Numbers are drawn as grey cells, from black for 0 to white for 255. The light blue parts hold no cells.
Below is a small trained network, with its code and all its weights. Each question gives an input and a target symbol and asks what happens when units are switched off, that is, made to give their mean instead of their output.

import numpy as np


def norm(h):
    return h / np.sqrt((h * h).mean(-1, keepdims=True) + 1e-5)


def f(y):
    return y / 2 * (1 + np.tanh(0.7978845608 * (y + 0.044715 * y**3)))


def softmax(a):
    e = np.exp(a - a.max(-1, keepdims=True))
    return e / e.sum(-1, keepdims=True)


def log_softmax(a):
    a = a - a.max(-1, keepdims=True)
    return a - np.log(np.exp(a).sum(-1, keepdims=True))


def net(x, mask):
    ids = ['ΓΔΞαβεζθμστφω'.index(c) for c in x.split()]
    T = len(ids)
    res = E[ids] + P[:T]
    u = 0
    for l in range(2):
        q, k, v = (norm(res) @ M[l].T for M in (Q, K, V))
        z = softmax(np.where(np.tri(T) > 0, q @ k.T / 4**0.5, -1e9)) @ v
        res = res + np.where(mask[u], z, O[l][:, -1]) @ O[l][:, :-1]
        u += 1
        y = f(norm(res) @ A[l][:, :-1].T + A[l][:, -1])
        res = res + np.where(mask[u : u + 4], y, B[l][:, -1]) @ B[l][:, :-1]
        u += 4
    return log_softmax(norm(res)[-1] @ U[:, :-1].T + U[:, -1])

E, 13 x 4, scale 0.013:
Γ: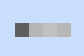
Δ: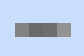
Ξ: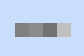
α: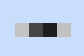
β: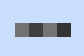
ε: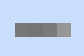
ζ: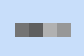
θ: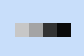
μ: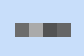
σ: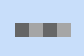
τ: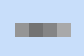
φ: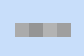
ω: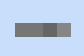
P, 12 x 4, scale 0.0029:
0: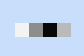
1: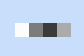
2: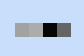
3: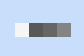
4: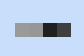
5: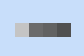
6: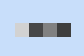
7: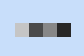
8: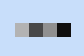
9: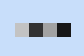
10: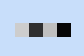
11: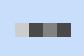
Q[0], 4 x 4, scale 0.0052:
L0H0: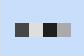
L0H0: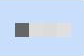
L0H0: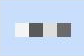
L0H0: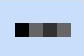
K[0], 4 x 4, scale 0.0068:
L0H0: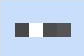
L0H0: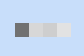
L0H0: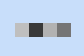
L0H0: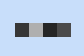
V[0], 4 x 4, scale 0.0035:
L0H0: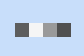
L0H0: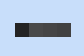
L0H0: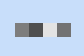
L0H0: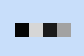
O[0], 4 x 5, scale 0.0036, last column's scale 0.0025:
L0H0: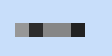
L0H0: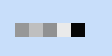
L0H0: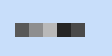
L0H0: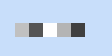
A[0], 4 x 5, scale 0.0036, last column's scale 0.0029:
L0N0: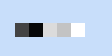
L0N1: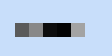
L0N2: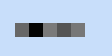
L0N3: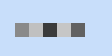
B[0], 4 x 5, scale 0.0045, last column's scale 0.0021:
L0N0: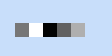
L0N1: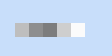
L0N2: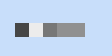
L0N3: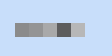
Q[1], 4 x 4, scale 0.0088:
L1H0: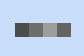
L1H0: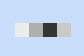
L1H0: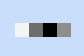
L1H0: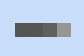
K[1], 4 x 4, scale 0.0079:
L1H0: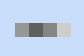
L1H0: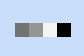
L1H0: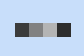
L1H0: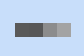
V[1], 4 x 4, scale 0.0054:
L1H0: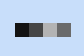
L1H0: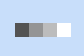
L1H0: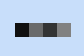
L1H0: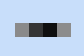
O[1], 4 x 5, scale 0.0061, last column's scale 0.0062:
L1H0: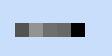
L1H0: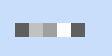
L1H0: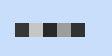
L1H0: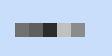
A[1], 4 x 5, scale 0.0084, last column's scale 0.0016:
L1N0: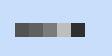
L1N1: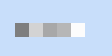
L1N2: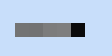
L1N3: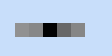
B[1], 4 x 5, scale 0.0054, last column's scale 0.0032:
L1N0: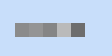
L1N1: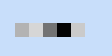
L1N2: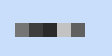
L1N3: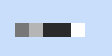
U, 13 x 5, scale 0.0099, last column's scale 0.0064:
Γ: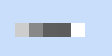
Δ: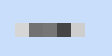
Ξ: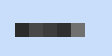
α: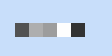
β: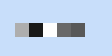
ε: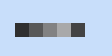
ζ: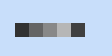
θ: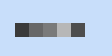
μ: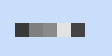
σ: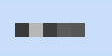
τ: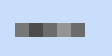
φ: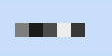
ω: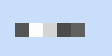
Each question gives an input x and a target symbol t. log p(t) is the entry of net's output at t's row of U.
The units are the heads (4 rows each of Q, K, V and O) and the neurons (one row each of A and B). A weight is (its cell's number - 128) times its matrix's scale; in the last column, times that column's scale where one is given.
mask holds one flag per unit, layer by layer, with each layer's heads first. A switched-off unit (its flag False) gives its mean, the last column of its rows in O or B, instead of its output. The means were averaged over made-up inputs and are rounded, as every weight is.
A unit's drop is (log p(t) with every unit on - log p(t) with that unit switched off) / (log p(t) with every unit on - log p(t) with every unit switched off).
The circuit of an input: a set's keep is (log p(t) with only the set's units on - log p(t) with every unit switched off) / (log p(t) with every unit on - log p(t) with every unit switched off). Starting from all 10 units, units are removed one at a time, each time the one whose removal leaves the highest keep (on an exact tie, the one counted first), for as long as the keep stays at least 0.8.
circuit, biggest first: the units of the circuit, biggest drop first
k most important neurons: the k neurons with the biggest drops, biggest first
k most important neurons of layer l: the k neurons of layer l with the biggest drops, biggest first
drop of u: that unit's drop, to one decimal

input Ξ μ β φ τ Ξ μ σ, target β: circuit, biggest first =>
(L0H0; L1N3)
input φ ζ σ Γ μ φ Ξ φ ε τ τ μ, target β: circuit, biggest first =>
(L0H0; L1H0; L0N0; L1N3)
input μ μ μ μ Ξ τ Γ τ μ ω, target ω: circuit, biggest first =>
(L1H0; L0H0)
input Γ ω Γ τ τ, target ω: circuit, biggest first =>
(L1H0)
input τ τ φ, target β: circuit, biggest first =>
(L1H0; L1N3; L0N0)
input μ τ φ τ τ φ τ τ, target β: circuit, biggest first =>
(L1H0; L1N3)
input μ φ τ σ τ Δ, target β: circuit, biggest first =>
(L1H0; L0H0; L1N3)
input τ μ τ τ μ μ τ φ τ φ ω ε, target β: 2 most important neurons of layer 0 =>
(L0N1; L0N0)
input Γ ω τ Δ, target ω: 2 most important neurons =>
(L1N1; L0N1)
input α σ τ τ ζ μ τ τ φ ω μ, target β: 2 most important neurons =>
(L0N0; L0N1)
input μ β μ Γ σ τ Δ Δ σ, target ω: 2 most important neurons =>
(L0N1; L1N1)
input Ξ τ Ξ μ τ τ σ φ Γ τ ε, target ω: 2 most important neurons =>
(L0N1; L0N2)
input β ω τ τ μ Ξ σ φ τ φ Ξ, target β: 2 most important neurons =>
(L1N3; L1N1)
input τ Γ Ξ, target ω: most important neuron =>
(L1N1)
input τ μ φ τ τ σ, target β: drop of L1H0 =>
0.3
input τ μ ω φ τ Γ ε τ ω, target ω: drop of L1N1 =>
0.0
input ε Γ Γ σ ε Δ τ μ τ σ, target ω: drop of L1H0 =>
1.3
